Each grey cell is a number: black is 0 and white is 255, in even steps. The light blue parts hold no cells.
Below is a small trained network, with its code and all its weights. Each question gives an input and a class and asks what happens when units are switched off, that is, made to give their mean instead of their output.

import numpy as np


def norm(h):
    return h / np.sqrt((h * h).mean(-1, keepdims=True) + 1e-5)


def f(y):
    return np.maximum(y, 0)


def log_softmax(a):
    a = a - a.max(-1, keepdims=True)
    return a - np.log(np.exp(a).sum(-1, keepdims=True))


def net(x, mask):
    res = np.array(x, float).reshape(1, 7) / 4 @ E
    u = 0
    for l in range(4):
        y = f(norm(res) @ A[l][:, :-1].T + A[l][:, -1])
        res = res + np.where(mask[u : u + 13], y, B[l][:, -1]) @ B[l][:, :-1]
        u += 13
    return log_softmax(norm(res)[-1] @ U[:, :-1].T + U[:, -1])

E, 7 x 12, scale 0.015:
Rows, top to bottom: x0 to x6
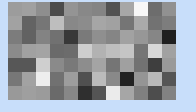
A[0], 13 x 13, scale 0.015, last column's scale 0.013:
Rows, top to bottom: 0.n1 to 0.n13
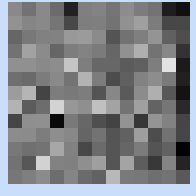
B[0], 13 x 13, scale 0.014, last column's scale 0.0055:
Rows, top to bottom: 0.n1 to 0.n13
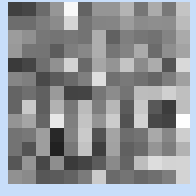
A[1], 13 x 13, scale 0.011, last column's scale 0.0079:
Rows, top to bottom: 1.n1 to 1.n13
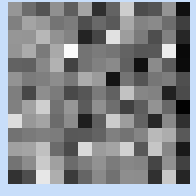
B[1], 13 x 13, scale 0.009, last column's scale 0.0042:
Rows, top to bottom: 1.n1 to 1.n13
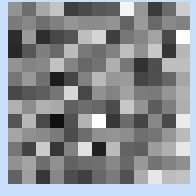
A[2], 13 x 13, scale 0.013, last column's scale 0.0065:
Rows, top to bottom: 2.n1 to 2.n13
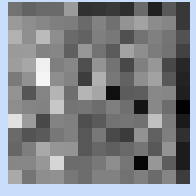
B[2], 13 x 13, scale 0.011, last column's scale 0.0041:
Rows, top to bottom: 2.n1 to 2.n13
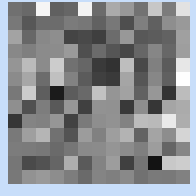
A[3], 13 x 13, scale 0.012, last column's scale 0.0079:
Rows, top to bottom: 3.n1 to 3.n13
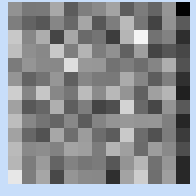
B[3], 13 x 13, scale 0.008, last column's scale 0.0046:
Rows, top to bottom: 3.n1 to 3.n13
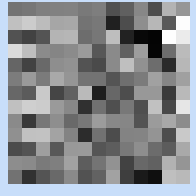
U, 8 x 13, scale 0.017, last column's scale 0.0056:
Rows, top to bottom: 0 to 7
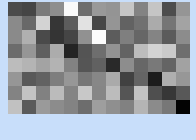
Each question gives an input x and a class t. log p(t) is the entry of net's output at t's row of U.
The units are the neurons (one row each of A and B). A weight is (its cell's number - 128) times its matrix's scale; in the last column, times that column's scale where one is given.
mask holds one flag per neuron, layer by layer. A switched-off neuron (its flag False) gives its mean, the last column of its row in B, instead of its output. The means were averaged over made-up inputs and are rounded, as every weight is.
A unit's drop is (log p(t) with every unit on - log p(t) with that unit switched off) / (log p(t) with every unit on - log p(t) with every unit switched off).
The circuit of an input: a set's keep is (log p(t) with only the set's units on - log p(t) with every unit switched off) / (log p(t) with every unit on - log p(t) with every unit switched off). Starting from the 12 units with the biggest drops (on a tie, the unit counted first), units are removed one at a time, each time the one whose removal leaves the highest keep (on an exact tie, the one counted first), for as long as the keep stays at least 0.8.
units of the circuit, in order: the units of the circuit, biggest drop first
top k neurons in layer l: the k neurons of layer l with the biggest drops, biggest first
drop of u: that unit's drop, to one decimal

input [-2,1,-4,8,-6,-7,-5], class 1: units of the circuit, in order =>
(1.n11)
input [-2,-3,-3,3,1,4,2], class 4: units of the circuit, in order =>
(2.n6 1.n8)
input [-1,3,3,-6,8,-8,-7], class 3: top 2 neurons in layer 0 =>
(0.n12 0.n13)
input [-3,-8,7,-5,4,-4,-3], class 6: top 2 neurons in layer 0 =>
(0.n9 0.n5)
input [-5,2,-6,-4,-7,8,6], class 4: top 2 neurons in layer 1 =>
(1.n8 1.n13)
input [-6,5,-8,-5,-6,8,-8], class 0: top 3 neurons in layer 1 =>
(1.n4 1.n9 1.n3)
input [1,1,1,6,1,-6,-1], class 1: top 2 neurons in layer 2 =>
(2.n6 2.n5)
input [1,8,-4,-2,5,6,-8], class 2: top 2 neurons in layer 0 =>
(0.n9 0.n6)
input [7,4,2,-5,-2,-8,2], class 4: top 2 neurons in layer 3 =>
(3.n8 3.n2)
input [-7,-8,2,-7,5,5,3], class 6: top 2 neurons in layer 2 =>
(2.n1 2.n5)
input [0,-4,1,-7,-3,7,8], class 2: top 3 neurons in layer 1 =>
(1.n9 1.n3 1.n11)
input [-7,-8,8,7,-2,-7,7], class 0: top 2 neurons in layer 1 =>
(1.n7 1.n11)
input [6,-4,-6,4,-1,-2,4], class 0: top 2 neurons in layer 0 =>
(0.n5 0.n13)
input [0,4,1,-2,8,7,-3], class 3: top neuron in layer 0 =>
(0.n12)
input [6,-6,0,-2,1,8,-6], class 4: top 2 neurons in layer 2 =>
(2.n5 2.n6)
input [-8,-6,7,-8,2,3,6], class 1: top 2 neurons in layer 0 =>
(0.n11 0.n5)
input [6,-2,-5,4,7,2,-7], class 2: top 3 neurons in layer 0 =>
(0.n6 0.n3 0.n7)
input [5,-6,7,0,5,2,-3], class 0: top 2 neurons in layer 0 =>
(0.n1 0.n2)
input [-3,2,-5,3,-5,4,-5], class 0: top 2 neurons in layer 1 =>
(1.n9 1.n3)
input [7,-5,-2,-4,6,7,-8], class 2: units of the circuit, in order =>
(2.n7)
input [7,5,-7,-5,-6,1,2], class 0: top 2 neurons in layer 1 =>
(1.n4 1.n1)
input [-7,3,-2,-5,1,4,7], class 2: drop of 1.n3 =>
0.3
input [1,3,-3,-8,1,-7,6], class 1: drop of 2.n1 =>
0.5
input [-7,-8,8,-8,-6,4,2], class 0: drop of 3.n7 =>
0.1
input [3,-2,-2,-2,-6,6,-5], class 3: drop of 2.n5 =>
-0.1
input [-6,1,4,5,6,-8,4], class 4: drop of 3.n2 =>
0.1
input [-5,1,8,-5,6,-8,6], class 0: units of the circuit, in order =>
(0.n1)
